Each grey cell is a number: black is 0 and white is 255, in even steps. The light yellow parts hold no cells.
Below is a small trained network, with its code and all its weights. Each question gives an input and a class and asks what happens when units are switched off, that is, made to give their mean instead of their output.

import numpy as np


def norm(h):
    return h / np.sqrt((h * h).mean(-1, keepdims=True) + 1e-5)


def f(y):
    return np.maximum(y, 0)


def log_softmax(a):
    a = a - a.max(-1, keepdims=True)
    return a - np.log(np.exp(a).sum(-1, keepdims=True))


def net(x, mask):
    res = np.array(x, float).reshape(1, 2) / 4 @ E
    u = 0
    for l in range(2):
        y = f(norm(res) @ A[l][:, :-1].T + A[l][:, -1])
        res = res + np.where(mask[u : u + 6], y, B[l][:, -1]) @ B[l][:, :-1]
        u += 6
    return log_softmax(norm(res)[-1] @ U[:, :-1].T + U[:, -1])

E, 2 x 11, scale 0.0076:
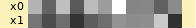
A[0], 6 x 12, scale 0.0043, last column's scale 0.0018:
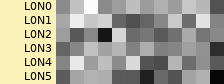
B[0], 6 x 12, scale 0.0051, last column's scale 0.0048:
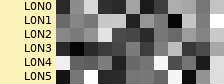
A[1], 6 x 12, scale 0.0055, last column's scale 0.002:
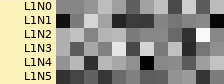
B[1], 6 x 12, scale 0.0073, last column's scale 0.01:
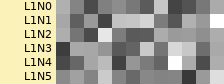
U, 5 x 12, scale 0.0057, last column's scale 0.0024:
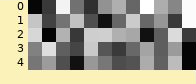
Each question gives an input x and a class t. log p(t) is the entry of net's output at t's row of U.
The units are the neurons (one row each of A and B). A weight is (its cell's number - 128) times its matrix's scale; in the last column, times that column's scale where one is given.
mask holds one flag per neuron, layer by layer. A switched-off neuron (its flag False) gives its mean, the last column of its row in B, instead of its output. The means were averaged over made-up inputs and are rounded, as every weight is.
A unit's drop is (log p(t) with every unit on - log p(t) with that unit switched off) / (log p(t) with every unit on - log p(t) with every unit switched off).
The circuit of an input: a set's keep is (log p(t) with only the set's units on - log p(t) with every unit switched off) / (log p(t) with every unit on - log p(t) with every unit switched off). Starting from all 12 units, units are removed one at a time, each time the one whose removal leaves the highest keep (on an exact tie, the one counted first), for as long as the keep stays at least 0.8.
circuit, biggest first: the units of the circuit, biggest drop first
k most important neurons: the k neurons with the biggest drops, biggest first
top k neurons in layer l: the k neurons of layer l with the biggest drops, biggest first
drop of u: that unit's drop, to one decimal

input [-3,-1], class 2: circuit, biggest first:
[L1N1]
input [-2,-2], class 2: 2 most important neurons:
[L0N5; L1N1]
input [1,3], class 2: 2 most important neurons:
[L0N2; L0N4]
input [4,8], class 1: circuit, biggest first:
[L1N1; L0N5; L1N0]
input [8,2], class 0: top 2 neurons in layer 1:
[L1N3; L1N1]
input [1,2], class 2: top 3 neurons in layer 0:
[L0N2; L0N4; L0N1]
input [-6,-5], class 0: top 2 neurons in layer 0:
[L0N5; L0N2]
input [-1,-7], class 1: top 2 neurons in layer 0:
[L0N1; L0N4]
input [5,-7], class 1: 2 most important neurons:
[L1N2; L0N5]
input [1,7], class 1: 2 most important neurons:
[L1N1; L0N5]
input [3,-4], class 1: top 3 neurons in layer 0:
[L0N5; L0N1; L0N2]
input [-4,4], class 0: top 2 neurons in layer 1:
[L1N0; L1N2]
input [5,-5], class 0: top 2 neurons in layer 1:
[L1N3; L1N0]
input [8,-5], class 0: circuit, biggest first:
[L1N3]
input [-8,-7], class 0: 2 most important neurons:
[L1N4; L0N5]
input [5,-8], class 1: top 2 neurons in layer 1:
[L1N2; L1N1]
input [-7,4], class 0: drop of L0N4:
0.1
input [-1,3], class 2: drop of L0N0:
-0.1
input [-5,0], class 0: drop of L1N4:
0.2
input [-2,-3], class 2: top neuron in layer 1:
[L1N1]
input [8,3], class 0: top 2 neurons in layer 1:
[L1N3; L1N1]
